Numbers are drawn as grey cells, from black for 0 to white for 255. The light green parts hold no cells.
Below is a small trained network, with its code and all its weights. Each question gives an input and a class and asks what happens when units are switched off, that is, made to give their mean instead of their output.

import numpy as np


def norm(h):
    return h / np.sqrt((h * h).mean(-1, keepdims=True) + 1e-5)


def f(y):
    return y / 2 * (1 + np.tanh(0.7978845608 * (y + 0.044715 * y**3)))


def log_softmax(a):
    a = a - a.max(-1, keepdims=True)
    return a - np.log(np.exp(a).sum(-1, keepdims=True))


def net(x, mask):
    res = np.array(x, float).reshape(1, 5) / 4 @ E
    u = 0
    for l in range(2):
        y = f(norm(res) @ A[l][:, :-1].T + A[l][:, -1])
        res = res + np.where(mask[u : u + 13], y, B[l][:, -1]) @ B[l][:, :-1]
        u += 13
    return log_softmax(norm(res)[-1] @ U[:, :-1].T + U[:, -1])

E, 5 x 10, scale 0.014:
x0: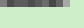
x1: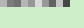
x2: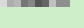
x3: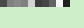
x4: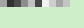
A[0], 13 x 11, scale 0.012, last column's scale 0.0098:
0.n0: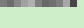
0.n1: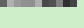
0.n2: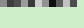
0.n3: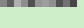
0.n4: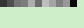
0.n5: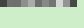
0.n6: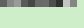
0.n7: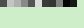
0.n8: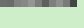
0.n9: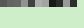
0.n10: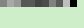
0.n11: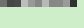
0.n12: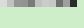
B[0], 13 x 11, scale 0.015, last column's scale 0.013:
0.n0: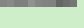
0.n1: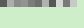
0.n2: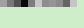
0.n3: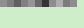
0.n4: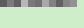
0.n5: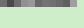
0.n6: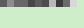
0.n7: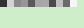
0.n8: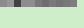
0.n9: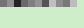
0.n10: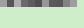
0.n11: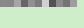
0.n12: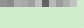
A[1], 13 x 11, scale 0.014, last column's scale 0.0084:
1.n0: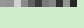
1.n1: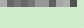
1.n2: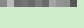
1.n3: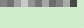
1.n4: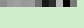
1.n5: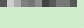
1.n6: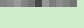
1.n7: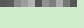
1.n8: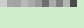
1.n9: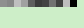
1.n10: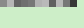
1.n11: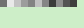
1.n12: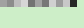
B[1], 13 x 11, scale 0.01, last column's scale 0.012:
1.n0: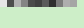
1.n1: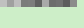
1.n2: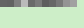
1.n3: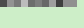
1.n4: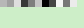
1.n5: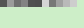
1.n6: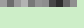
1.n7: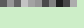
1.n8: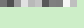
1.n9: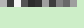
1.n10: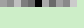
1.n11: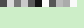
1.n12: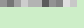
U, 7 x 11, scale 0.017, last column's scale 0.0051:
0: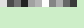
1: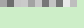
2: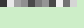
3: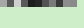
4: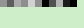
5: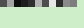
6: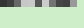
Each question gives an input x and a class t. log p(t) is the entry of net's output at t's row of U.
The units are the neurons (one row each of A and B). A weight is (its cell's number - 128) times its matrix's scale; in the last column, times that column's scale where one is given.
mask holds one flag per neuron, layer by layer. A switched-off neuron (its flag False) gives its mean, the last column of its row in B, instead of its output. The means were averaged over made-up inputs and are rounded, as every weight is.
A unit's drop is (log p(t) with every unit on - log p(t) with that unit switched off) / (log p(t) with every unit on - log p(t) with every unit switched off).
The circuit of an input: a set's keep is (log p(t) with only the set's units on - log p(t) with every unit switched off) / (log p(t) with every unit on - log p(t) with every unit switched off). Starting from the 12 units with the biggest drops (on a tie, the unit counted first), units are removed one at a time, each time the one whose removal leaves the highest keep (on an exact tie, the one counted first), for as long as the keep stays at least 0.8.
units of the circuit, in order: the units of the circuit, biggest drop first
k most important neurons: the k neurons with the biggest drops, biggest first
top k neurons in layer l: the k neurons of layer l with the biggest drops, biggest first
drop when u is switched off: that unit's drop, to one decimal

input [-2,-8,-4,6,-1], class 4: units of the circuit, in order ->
(0.n7, 1.n11)
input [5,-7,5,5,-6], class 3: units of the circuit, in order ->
(0.n10, 0.n6)
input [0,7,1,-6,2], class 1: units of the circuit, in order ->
(0.n12)
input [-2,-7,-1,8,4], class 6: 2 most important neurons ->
(0.n4, 0.n7)
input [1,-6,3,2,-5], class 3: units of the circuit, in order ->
(0.n10, 0.n6)
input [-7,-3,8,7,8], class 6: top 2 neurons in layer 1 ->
(1.n4, 1.n7)
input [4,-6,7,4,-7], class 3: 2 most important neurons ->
(0.n10, 0.n6)
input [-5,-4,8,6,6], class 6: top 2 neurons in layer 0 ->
(0.n12, 0.n7)
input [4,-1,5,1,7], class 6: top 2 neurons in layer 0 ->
(0.n12, 0.n2)
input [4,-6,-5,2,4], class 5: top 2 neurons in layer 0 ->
(0.n6, 0.n1)
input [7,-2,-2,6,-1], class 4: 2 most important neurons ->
(0.n7, 1.n11)
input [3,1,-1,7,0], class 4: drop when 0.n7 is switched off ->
0.2
